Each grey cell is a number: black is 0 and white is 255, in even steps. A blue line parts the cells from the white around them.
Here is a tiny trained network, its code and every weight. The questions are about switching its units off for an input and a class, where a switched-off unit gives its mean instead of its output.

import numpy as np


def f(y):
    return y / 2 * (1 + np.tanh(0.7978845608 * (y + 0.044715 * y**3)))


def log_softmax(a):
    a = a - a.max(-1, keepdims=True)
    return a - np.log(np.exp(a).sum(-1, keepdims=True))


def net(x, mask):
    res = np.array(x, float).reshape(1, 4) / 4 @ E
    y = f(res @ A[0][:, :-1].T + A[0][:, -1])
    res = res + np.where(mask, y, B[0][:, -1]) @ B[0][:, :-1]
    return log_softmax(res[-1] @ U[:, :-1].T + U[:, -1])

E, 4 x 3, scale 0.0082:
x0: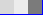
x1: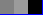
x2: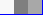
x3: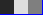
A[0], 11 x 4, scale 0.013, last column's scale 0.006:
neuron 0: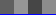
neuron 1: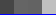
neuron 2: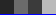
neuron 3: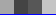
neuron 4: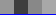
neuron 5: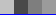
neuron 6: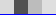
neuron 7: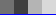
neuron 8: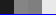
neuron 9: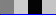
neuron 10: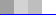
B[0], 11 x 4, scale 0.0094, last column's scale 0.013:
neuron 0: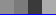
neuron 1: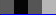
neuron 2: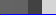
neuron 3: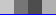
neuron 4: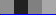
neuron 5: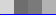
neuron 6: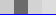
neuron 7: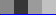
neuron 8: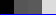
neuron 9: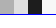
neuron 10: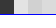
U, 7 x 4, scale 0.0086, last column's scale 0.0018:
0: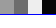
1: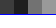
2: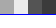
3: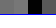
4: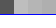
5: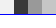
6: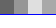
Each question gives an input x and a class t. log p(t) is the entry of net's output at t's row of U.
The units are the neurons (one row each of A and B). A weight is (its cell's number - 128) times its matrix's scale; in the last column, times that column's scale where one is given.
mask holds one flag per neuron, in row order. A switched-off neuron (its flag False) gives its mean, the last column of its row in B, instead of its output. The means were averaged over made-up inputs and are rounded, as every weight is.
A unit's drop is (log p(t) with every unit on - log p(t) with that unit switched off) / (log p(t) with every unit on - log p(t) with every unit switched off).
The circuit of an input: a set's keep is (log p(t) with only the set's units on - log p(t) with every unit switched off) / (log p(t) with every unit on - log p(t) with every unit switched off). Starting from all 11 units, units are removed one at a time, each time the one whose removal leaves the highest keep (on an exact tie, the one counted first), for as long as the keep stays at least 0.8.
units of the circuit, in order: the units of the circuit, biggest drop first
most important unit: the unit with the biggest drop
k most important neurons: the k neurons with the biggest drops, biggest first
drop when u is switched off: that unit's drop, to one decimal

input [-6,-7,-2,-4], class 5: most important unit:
neuron 6
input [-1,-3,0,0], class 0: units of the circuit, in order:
[neuron 9; neuron 2; neuron 8]
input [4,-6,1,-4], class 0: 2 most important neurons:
[neuron 10; neuron 9]
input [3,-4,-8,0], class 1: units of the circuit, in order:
[neuron 9; neuron 8]
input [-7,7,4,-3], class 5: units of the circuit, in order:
[neuron 8; neuron 5]
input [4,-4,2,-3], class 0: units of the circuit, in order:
[neuron 10; neuron 9; neuron 6]
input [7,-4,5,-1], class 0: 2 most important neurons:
[neuron 6; neuron 10]
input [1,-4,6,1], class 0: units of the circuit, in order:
[neuron 10; neuron 6; neuron 9]
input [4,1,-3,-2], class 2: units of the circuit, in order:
[neuron 8; neuron 1; neuron 7]
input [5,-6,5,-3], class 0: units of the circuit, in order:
[neuron 10; neuron 6]
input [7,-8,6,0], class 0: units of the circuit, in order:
[neuron 6; neuron 10]
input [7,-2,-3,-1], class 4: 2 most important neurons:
[neuron 10; neuron 3]
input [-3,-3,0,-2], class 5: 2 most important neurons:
[neuron 10; neuron 8]
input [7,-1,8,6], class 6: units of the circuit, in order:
[neuron 10]
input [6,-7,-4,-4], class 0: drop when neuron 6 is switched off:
0.2
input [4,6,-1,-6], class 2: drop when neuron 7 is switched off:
0.1
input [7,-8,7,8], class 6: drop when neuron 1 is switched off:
0.0
